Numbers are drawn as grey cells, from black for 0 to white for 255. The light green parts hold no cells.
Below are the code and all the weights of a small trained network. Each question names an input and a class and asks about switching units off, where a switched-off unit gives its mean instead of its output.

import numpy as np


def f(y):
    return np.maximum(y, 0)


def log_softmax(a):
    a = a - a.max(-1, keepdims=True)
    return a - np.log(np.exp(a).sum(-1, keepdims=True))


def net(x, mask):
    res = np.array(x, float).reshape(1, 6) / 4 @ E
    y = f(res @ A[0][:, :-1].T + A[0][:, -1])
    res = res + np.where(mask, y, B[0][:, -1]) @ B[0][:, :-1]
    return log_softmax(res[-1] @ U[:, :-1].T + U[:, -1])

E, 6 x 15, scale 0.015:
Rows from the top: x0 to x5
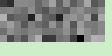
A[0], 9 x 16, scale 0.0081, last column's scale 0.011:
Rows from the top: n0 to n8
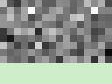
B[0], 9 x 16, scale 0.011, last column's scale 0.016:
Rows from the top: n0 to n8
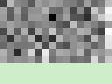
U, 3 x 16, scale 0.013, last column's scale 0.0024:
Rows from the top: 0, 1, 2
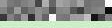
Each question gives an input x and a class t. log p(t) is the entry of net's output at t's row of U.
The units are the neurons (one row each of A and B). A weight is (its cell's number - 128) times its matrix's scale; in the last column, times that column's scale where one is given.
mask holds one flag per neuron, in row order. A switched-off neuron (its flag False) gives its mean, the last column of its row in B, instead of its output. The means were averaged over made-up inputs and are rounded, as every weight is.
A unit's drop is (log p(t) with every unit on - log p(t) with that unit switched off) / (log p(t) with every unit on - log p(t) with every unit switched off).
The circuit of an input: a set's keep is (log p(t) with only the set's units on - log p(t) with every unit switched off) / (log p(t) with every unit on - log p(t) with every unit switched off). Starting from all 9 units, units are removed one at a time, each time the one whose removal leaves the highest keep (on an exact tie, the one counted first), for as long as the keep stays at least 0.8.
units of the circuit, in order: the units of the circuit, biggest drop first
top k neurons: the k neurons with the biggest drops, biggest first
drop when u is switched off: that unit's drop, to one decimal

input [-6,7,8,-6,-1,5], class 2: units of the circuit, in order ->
n6
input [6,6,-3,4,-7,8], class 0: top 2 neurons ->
n7; n2
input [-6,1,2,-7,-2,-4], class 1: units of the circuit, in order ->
n2; n7
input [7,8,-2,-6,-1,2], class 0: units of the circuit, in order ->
n5; n2
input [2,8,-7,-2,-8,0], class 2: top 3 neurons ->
n4; n2; n5
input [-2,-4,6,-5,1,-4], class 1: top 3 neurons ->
n2; n7; n4
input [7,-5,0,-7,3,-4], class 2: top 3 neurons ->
n4; n1; n8
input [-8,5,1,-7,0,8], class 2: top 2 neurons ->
n6; n2
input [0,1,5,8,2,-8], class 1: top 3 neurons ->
n2; n7; n5
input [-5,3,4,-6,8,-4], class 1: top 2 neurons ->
n2; n7
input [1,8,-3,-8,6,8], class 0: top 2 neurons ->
n7; n2
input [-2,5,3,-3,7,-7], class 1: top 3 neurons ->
n2; n7; n5
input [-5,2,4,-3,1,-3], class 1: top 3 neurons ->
n2; n7; n4
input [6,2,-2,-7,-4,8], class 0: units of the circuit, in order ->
n7
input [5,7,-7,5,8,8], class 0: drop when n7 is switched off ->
0.8
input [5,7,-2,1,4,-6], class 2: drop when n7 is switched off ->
0.0
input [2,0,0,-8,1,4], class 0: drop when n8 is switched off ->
-0.2
